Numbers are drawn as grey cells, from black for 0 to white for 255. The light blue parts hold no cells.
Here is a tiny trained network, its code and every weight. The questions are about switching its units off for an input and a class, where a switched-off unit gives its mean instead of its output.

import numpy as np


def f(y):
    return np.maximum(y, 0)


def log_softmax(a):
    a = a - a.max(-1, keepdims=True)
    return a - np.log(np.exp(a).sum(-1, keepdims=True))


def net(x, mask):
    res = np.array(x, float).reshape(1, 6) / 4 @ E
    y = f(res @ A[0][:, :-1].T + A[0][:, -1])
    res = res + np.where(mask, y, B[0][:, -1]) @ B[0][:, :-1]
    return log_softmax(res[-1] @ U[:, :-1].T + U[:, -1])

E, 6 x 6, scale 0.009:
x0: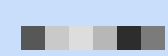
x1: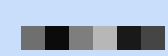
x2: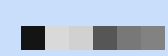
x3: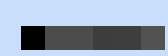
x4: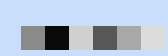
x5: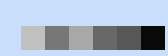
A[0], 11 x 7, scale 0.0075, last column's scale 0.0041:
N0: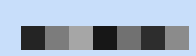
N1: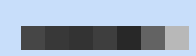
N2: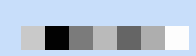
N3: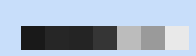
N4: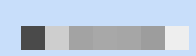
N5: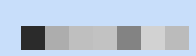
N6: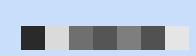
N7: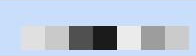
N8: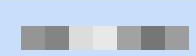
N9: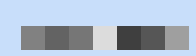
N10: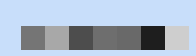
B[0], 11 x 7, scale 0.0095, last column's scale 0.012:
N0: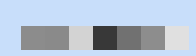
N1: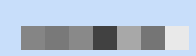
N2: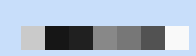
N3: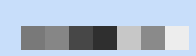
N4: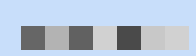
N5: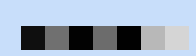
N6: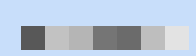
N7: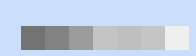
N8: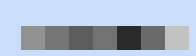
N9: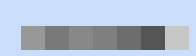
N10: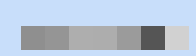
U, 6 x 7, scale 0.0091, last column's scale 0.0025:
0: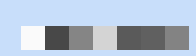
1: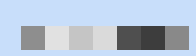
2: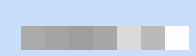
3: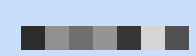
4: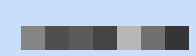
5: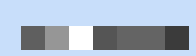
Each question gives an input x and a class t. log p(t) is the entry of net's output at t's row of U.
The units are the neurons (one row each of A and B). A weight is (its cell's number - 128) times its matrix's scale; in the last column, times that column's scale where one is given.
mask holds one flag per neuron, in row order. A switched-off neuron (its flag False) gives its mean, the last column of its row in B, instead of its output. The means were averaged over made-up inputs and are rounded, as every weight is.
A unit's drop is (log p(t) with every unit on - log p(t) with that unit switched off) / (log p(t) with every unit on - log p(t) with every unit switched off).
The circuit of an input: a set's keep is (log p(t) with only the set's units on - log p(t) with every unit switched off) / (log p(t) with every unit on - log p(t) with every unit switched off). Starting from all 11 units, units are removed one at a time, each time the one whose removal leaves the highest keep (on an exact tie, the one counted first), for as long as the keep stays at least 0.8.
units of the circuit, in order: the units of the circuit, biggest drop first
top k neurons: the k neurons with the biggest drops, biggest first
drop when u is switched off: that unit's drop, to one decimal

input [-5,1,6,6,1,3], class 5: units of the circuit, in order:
[N0]
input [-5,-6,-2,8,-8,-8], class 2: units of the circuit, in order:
[N5, N7]
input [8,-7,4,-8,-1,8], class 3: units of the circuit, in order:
[N5, N4]
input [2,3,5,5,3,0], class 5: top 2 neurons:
[N0, N1]
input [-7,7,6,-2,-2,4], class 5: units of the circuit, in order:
[N2, N0, N5]
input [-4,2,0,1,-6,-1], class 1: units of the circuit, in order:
[N2, N5]
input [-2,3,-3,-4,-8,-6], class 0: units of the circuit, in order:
[N6, N3]
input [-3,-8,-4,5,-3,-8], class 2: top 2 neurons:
[N7, N3]
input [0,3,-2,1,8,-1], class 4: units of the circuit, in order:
[N3, N4]
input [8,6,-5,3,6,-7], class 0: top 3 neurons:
[N2, N6, N9]
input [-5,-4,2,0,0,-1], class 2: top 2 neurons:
[N5, N7]
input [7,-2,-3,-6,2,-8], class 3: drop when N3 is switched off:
0.0
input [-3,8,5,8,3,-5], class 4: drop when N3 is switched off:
0.1
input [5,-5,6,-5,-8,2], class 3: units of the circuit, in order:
[N5]
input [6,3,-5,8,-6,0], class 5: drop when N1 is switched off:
0.2
